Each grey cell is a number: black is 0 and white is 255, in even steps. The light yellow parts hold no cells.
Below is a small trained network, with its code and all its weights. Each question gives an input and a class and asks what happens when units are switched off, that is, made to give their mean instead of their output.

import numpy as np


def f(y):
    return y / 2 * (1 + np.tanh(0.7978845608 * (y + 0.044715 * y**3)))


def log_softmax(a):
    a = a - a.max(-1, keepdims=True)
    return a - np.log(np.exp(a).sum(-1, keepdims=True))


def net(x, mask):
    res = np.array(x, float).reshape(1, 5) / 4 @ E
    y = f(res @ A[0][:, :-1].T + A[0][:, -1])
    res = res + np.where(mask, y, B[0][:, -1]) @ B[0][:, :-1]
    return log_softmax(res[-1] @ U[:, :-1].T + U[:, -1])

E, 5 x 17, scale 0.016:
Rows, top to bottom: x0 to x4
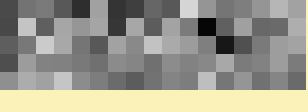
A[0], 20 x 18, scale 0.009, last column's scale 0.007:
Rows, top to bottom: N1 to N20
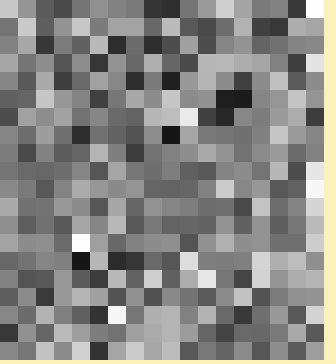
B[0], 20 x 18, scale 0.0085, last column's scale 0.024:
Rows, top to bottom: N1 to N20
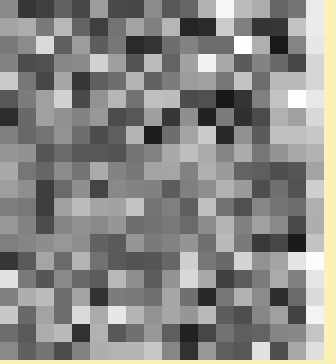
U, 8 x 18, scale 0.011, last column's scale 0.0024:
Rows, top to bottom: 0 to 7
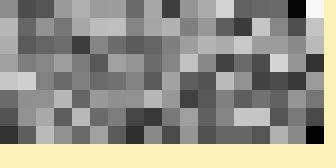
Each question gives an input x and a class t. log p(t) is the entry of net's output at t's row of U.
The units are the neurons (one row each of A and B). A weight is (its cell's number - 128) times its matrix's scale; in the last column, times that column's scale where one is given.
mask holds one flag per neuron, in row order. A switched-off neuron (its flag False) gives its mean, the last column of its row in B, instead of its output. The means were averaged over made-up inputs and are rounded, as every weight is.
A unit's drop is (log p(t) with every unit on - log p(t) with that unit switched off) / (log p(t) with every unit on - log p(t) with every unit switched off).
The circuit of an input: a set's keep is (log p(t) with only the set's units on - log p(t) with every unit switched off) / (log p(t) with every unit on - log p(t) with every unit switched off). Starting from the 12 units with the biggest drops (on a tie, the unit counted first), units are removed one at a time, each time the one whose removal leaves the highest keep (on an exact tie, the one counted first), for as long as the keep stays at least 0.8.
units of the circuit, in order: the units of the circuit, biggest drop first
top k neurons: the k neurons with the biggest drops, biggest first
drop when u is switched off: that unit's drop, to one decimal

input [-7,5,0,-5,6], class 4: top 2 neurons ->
[N6, N14]
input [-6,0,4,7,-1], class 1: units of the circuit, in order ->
[N18]
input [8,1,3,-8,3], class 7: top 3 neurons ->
[N7, N15, N18]
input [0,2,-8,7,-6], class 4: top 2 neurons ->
[N15, N11]
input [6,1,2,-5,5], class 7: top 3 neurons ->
[N7, N18, N15]
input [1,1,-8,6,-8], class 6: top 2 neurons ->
[N3, N17]
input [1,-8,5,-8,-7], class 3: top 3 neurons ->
[N5, N16, N8]
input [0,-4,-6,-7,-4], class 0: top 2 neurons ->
[N4, N15]
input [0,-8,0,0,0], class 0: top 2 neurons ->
[N4, N18]
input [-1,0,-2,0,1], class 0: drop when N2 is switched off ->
0.1
